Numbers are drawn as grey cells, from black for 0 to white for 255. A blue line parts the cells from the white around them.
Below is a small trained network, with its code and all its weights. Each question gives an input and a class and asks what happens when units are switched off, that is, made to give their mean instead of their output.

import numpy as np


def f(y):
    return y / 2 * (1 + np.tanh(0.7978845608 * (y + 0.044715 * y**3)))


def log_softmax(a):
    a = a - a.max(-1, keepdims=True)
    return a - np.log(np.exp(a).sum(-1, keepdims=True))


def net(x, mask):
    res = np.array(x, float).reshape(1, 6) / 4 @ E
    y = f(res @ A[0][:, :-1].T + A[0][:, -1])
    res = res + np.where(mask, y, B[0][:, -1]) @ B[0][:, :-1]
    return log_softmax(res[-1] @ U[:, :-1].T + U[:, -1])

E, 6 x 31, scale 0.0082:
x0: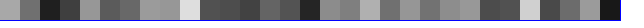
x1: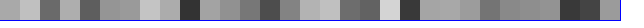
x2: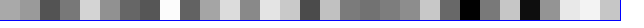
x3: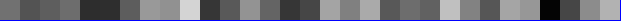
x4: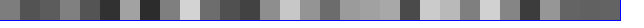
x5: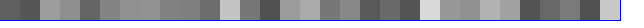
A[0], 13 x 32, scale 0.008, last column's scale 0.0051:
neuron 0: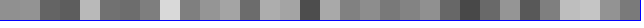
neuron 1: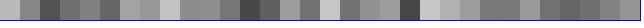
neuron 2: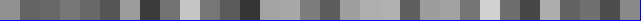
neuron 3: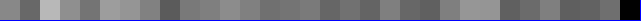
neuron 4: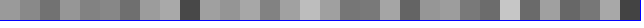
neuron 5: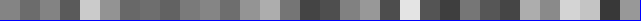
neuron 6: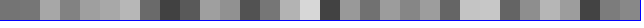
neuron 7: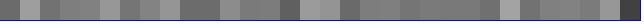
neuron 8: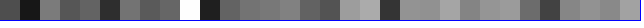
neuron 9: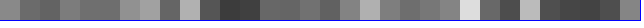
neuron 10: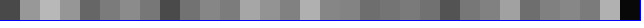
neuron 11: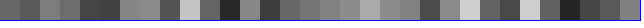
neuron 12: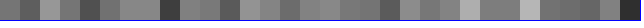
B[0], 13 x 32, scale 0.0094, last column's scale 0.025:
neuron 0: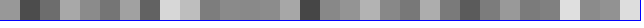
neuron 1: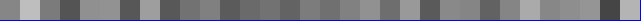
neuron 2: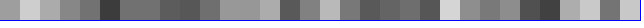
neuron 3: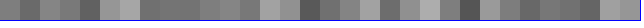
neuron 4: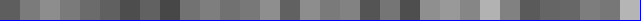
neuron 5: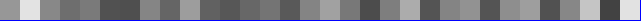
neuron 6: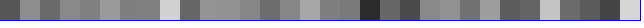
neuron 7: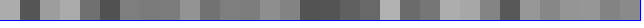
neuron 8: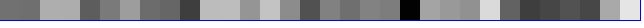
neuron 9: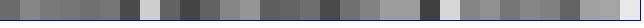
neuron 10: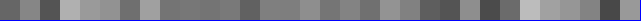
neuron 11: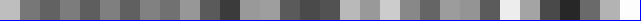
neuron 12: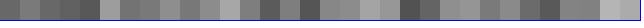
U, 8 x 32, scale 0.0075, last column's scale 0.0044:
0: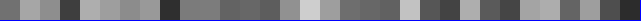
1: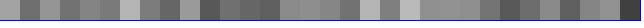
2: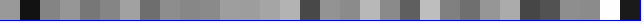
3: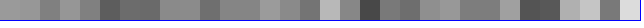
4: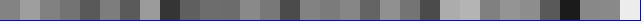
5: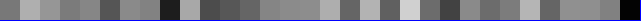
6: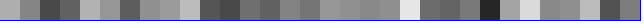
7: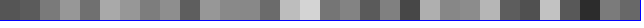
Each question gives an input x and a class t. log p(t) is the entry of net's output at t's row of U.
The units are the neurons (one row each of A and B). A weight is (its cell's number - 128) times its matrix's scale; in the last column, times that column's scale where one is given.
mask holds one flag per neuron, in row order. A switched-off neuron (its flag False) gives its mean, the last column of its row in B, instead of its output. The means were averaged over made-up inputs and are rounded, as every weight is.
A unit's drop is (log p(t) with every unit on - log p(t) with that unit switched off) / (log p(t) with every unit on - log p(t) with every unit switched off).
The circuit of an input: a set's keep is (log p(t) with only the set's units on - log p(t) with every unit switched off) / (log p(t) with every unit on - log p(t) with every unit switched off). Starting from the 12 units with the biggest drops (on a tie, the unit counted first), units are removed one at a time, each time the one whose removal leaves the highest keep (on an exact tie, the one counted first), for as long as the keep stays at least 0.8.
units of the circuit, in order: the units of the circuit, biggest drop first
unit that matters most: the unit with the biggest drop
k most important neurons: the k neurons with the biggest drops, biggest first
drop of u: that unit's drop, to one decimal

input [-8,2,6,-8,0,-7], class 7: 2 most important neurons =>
neuron 6; neuron 2
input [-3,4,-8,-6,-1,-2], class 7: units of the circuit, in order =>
neuron 6
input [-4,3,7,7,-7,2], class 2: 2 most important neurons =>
neuron 5; neuron 0
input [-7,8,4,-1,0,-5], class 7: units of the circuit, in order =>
neuron 5; neuron 11
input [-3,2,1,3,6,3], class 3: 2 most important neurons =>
neuron 11; neuron 9
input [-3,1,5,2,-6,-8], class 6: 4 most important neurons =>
neuron 8; neuron 2; neuron 5; neuron 6
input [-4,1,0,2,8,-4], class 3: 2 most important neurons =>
neuron 9; neuron 11
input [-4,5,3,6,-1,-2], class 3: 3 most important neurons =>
neuron 11; neuron 9; neuron 8
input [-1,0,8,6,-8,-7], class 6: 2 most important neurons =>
neuron 8; neuron 5
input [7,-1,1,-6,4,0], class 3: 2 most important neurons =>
neuron 11; neuron 2
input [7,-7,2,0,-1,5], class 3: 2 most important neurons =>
neuron 5; neuron 11
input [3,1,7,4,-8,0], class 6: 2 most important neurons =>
neuron 8; neuron 2
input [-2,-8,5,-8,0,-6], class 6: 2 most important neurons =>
neuron 8; neuron 5
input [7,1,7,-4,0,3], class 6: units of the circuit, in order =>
neuron 8
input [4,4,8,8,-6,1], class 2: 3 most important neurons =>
neuron 5; neuron 0; neuron 2
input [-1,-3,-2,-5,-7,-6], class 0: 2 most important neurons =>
neuron 11; neuron 0
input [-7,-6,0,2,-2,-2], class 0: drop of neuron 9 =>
0.1
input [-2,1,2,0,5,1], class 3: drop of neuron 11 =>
0.1
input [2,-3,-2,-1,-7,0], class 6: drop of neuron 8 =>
0.7
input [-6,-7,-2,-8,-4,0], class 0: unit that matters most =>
neuron 5
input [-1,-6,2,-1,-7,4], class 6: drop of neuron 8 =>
0.3
